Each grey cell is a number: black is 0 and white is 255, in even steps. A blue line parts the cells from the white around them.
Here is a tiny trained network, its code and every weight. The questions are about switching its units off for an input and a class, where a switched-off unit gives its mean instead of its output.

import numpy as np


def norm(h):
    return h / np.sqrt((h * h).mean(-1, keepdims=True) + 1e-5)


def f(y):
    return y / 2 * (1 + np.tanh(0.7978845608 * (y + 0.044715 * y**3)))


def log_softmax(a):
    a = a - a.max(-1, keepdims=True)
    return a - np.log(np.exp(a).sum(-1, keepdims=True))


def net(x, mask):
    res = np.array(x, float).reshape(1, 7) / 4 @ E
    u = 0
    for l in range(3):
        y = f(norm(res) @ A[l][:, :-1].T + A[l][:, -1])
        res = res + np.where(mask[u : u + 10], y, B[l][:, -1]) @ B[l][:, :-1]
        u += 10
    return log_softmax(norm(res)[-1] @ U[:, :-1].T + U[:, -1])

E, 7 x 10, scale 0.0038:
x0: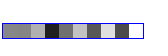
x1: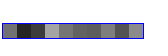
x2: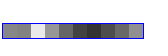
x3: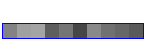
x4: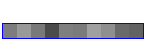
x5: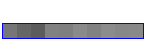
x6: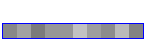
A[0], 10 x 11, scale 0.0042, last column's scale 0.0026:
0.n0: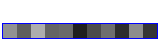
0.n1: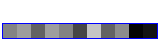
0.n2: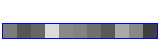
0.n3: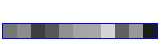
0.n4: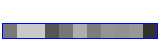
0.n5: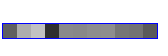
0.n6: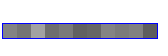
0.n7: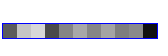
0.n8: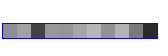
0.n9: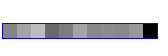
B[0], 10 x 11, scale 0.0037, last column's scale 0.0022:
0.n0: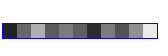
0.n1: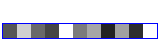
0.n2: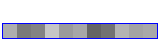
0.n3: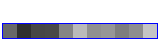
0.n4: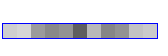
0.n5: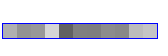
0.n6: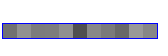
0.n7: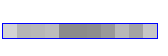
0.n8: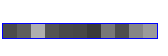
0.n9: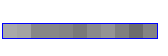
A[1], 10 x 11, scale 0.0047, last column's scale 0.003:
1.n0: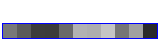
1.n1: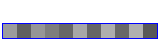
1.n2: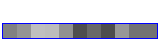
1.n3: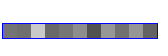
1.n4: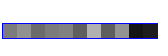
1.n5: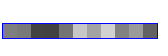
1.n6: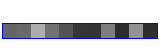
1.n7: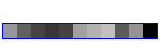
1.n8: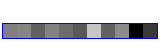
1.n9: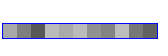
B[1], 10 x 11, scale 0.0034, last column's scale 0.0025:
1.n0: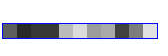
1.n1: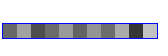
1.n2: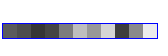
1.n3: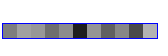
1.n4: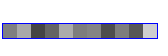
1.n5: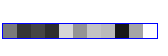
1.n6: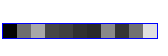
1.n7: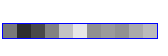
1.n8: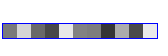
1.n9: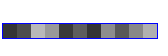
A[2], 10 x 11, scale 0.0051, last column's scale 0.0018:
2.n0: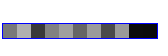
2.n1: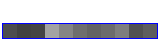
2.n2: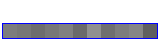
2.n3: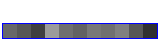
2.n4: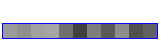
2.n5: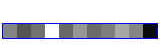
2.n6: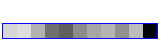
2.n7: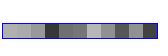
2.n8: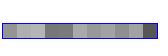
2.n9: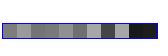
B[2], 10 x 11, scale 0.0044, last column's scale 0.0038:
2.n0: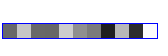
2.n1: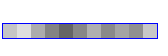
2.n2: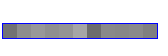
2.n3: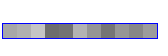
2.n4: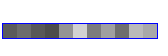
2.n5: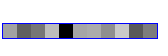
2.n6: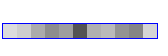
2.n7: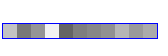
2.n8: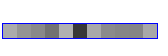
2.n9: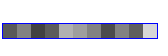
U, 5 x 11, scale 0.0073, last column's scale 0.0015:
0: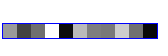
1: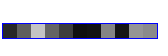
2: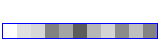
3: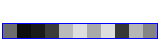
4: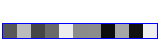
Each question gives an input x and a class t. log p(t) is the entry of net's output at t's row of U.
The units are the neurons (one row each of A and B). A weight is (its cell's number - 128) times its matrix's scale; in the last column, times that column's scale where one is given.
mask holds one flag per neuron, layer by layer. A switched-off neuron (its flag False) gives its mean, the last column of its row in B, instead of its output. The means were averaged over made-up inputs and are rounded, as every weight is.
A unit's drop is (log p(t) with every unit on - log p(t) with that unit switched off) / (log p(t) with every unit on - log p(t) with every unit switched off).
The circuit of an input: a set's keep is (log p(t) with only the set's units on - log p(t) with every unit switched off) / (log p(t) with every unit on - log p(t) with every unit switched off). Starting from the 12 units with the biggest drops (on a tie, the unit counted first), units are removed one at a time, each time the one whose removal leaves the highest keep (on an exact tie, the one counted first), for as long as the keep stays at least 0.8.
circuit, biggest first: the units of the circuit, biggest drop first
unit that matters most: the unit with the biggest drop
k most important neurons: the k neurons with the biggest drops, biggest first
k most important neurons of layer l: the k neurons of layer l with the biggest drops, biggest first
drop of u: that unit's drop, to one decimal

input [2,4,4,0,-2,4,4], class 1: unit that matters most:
1.n6
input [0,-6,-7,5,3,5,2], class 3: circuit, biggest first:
(0.n3, 1.n5, 1.n0)
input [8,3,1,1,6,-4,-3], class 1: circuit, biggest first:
(1.n6, 0.n0)
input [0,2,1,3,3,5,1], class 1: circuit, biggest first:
(0.n0, 1.n6)
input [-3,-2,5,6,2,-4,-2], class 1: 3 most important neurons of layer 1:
(1.n6, 1.n1, 1.n2)
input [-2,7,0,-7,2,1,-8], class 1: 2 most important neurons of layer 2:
(2.n7, 2.n0)
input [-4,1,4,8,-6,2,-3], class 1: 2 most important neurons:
(0.n0, 1.n6)
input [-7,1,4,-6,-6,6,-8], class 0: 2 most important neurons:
(0.n2, 2.n5)
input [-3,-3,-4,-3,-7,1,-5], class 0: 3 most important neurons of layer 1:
(1.n9, 1.n1, 1.n3)
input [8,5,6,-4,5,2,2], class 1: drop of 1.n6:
0.2
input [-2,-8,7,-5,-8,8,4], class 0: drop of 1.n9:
0.1
